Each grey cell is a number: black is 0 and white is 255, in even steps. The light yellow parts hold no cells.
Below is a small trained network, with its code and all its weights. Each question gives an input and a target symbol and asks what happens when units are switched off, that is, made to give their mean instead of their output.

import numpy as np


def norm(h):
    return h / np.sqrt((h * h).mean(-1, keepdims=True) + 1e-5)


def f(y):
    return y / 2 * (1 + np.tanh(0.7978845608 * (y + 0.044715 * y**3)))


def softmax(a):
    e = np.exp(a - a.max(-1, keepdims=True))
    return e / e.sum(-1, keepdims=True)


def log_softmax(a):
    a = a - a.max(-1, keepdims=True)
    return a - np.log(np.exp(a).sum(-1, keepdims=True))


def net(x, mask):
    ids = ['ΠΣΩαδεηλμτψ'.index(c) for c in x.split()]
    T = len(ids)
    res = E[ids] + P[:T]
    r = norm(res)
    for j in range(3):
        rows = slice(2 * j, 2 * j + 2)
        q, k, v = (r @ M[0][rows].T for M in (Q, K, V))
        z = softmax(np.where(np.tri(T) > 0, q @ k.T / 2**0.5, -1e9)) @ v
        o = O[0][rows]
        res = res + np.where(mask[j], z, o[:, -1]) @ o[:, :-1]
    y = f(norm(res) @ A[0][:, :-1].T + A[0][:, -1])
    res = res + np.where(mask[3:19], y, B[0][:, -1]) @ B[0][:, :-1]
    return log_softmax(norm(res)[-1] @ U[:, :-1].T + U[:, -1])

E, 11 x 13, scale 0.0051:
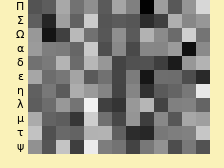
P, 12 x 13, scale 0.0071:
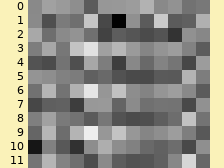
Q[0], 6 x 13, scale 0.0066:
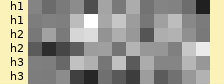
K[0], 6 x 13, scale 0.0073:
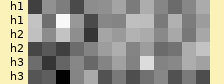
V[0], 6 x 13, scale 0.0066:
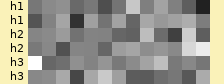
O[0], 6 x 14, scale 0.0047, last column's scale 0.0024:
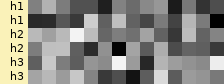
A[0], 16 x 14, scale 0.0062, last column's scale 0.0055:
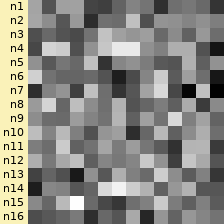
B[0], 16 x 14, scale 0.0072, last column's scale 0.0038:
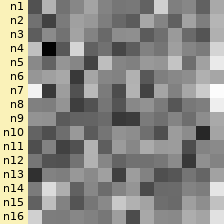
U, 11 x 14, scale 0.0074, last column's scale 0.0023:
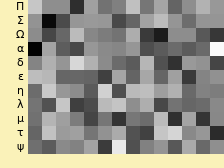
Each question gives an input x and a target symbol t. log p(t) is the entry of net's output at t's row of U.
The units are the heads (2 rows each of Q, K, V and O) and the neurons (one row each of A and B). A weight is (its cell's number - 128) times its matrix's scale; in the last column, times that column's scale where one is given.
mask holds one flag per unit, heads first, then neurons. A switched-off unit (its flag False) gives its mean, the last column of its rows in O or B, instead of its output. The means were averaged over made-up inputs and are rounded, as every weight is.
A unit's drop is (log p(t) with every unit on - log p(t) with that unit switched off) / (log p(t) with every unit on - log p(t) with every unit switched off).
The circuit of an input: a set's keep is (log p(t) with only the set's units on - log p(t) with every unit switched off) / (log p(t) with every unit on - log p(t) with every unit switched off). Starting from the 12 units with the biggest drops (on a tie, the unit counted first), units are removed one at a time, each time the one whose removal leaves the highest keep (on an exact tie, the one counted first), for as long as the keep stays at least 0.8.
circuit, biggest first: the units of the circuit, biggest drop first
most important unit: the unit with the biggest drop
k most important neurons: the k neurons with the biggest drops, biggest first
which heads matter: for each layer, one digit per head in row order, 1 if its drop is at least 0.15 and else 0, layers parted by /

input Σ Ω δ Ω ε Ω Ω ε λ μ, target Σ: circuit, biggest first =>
h3; n5
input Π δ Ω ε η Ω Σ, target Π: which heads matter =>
011
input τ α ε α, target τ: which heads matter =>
101
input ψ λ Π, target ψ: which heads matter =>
000
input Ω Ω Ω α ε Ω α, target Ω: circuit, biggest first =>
h3; n4; n14
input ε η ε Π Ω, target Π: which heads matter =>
110
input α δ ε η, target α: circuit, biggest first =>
h2; h1; n13
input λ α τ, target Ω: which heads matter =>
100
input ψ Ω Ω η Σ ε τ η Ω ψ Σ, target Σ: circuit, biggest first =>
h3
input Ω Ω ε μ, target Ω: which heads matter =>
001
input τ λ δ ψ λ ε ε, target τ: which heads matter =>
101
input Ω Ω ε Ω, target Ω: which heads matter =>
001
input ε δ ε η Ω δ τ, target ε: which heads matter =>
110
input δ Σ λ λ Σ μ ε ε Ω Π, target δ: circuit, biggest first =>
h2; h3
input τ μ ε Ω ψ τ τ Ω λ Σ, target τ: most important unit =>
h3
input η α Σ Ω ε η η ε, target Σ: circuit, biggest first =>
h3; n14
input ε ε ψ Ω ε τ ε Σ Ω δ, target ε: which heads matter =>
110
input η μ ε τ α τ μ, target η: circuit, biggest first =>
h1; h2
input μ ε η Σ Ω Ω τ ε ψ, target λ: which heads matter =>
010
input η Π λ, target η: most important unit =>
n5
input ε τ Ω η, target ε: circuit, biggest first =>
h2; h1
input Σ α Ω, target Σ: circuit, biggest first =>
n12; n5
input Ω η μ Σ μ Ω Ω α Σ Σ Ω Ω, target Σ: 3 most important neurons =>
n12; n14; n15
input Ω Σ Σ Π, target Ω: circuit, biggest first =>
n4; h3; n14
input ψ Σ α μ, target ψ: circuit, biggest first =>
h2; h1
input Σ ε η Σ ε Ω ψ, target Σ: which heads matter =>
111
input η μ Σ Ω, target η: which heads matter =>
110
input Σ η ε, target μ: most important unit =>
n1
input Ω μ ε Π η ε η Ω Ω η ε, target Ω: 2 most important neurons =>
n3; n5
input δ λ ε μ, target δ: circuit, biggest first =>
h2; n7
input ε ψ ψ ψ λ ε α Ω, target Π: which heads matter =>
011
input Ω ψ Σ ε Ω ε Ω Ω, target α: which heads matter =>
001
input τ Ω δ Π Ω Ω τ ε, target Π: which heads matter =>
001
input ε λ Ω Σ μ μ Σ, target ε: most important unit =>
h1
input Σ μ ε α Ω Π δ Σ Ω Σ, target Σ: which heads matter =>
101
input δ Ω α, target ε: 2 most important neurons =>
n7; n4
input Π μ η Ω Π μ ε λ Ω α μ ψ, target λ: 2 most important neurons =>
n7; n5
